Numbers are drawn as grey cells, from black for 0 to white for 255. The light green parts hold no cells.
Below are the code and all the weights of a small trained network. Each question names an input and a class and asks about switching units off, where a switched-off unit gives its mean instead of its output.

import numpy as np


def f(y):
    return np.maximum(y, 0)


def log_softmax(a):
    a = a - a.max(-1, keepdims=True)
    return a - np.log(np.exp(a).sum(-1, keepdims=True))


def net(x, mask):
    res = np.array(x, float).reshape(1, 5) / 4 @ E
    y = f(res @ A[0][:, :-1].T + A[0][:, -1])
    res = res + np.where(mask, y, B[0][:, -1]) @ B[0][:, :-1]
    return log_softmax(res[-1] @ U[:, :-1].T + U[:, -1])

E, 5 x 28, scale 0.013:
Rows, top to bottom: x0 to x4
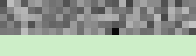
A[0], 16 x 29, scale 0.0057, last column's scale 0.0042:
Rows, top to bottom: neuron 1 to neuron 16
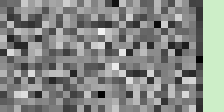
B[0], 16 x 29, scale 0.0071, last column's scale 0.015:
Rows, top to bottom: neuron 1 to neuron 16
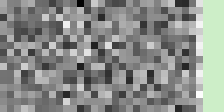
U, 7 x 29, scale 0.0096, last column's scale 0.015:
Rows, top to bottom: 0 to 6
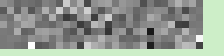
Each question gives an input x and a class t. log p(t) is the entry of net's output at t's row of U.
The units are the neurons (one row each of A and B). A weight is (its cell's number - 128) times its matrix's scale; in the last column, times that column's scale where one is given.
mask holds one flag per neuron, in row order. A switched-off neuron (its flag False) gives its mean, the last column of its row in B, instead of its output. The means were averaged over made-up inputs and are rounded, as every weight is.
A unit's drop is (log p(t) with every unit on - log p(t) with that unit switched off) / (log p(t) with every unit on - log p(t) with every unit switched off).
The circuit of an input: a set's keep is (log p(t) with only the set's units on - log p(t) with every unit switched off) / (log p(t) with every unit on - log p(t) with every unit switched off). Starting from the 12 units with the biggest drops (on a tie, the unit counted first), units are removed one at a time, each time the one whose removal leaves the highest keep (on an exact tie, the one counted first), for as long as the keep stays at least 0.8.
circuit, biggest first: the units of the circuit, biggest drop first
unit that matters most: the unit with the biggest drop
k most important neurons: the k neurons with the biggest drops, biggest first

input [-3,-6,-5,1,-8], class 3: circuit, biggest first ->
(neuron 10)
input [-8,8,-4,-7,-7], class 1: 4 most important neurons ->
(neuron 3; neuron 6; neuron 7; neuron 1)
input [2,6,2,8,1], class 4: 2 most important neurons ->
(neuron 12; neuron 7)
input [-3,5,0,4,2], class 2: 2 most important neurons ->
(neuron 14; neuron 11)
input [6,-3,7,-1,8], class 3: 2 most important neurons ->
(neuron 1; neuron 4)
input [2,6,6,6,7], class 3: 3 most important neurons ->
(neuron 1; neuron 7; neuron 4)
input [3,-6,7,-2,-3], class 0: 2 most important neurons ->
(neuron 5; neuron 14)
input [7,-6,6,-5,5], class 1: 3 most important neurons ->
(neuron 8; neuron 4; neuron 14)
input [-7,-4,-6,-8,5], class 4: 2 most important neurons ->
(neuron 11; neuron 8)
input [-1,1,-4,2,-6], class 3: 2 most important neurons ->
(neuron 10; neuron 16)
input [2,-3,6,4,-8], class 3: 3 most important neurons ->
(neuron 10; neuron 16; neuron 4)
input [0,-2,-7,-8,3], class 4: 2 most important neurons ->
(neuron 11; neuron 5)
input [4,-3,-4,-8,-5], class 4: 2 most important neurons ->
(neuron 11; neuron 1)
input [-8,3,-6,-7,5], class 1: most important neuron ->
(neuron 6)
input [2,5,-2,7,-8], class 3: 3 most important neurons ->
(neuron 10; neuron 16; neuron 11)
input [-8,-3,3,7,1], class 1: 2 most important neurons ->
(neuron 3; neuron 6)
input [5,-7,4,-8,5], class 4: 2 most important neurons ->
(neuron 11; neuron 14)
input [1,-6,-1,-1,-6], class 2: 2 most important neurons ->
(neuron 7; neuron 1)
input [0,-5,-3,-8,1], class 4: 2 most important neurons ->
(neuron 11; neuron 14)
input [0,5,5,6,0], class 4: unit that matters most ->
neuron 12
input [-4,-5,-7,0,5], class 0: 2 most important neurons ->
(neuron 4; neuron 14)
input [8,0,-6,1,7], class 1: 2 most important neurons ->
(neuron 8; neuron 10)
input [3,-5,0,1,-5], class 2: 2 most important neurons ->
(neuron 7; neuron 1)
